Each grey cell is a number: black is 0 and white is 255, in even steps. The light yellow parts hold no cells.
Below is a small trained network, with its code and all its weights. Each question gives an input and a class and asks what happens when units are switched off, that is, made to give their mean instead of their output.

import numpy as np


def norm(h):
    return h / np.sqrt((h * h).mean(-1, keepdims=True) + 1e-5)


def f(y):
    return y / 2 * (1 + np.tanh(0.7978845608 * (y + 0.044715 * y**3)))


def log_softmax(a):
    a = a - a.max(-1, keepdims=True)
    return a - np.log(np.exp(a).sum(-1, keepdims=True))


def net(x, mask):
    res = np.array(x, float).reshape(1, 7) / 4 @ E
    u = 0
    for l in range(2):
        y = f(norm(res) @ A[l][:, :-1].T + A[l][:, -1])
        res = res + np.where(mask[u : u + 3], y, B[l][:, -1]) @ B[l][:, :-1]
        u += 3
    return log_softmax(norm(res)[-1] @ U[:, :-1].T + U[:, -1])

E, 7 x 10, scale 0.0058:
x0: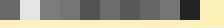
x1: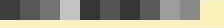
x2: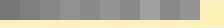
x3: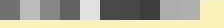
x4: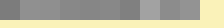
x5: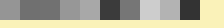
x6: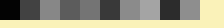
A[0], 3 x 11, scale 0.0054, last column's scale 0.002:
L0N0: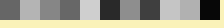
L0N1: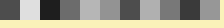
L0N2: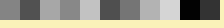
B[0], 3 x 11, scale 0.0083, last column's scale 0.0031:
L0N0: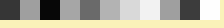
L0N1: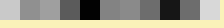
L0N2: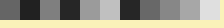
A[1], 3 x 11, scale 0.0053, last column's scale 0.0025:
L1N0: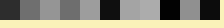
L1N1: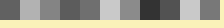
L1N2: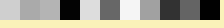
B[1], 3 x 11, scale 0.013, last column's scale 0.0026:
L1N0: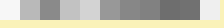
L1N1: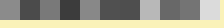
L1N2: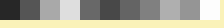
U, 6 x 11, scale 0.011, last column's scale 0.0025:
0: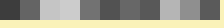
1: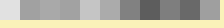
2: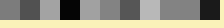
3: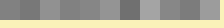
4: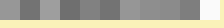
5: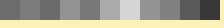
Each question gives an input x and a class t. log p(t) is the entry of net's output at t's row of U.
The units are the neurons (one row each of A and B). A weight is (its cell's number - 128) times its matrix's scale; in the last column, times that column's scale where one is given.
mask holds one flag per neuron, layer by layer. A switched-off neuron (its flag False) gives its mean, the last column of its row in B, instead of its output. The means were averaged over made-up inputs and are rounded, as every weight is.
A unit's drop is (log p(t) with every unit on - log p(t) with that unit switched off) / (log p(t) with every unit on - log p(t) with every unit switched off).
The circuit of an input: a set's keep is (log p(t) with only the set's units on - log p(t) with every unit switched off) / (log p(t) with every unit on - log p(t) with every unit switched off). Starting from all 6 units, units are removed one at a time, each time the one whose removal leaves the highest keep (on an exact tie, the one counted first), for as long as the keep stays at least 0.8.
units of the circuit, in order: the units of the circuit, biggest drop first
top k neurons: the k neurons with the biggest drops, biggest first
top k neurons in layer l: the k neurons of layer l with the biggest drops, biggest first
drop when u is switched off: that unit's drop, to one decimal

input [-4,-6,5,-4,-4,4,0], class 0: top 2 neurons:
[L1N2, L0N0]
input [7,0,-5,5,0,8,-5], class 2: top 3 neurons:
[L0N2, L1N0, L1N2]
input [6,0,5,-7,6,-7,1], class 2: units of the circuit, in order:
[L1N1, L0N0]
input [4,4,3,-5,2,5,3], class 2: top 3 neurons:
[L0N2, L1N2, L0N0]
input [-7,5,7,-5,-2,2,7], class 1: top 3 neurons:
[L1N0, L0N0, L1N2]
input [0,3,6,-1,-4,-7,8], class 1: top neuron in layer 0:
[L0N2]
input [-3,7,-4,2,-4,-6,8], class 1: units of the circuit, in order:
[L1N0, L1N2]
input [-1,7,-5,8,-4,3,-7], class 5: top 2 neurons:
[L0N0, L1N2]
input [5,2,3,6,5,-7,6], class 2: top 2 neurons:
[L1N1, L1N2]
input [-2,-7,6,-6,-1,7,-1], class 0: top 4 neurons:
[L1N2, L0N0, L1N1, L1N0]
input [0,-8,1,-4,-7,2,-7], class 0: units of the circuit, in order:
[L1N2, L0N0]
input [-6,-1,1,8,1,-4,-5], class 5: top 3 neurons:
[L0N0, L1N0, L0N2]
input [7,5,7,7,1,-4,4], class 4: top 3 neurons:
[L1N2, L0N1, L0N2]
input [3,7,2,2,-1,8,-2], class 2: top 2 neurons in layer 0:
[L0N2, L0N1]
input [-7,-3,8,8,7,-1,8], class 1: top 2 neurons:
[L1N0, L0N2]
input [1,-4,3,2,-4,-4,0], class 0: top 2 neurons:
[L1N2, L0N2]
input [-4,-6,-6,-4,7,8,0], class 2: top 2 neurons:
[L0N2, L1N0]
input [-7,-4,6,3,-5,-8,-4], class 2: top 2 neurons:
[L1N1, L1N0]
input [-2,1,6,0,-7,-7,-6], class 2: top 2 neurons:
[L1N1, L1N0]
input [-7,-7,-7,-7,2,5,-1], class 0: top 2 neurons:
[L1N2, L0N0]
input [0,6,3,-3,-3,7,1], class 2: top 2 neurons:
[L0N2, L1N2]
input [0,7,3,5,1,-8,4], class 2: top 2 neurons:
[L1N1, L1N2]
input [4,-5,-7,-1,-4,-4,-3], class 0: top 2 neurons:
[L1N2, L0N2]
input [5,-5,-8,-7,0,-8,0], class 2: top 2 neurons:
[L1N1, L0N0]
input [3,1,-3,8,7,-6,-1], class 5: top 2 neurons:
[L0N0, L0N2]
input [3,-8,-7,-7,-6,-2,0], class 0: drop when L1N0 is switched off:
0.0
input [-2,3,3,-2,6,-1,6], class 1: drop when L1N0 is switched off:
0.8
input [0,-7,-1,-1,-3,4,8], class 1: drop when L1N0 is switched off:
1.5
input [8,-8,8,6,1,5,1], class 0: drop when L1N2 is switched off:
1.4
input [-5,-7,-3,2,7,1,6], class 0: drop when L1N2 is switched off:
1.1
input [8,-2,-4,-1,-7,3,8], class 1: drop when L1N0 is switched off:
0.7
